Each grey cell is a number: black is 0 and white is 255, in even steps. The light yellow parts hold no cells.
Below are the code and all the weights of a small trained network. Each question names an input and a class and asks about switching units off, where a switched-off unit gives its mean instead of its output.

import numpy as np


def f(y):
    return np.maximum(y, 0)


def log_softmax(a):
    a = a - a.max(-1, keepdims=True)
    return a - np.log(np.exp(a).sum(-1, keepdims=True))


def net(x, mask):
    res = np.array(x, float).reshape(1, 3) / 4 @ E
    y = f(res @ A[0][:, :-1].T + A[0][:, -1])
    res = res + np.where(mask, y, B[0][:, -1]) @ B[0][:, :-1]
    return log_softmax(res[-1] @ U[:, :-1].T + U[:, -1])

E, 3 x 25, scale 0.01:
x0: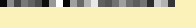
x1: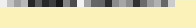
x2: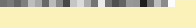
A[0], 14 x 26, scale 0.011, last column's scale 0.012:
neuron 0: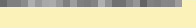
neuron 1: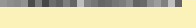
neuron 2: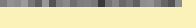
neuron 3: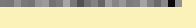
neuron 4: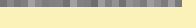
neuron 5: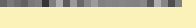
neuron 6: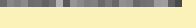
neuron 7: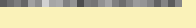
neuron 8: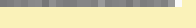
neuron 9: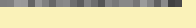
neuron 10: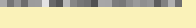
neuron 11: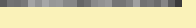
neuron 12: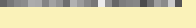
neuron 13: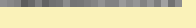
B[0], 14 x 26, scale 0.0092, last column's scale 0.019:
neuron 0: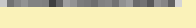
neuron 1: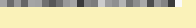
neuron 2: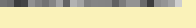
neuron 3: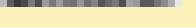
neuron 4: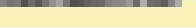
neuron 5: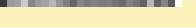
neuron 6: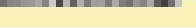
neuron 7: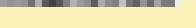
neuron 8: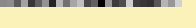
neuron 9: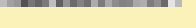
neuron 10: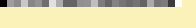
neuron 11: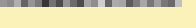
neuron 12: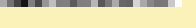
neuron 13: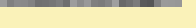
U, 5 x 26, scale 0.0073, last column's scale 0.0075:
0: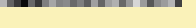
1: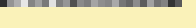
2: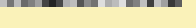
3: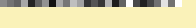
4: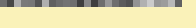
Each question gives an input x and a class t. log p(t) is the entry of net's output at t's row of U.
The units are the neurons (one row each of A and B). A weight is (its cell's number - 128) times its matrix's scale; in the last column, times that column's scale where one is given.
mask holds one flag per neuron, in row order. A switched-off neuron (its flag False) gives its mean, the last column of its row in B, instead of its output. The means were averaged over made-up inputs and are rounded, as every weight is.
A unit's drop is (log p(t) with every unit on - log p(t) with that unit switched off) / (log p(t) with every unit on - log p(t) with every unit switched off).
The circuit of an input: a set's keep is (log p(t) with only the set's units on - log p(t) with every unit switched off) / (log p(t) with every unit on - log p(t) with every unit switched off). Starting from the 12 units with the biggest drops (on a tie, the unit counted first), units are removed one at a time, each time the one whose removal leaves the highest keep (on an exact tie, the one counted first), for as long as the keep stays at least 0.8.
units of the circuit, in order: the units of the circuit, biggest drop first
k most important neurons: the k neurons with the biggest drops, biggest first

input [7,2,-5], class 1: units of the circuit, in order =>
[neuron 5]
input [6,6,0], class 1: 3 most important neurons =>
[neuron 5; neuron 7; neuron 6]
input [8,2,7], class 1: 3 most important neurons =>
[neuron 5; neuron 6; neuron 3]
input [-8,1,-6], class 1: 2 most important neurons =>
[neuron 10; neuron 12]
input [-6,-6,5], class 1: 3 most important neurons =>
[neuron 10; neuron 1; neuron 3]
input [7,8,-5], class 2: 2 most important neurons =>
[neuron 1; neuron 10]
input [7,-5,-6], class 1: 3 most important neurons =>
[neuron 5; neuron 12; neuron 6]
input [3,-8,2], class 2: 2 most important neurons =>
[neuron 11; neuron 7]
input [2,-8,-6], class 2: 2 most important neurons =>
[neuron 7; neuron 11]
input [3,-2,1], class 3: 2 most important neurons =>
[neuron 10; neuron 1]
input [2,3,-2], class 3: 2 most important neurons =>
[neuron 12; neuron 11]
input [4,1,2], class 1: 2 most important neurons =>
[neuron 3; neuron 6]
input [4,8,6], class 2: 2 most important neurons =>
[neuron 1; neuron 3]
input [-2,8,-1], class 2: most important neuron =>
[neuron 1]
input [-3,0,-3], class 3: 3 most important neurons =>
[neuron 12; neuron 6; neuron 11]
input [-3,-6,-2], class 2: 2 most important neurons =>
[neuron 7; neuron 11]
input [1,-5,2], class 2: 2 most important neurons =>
[neuron 11; neuron 7]
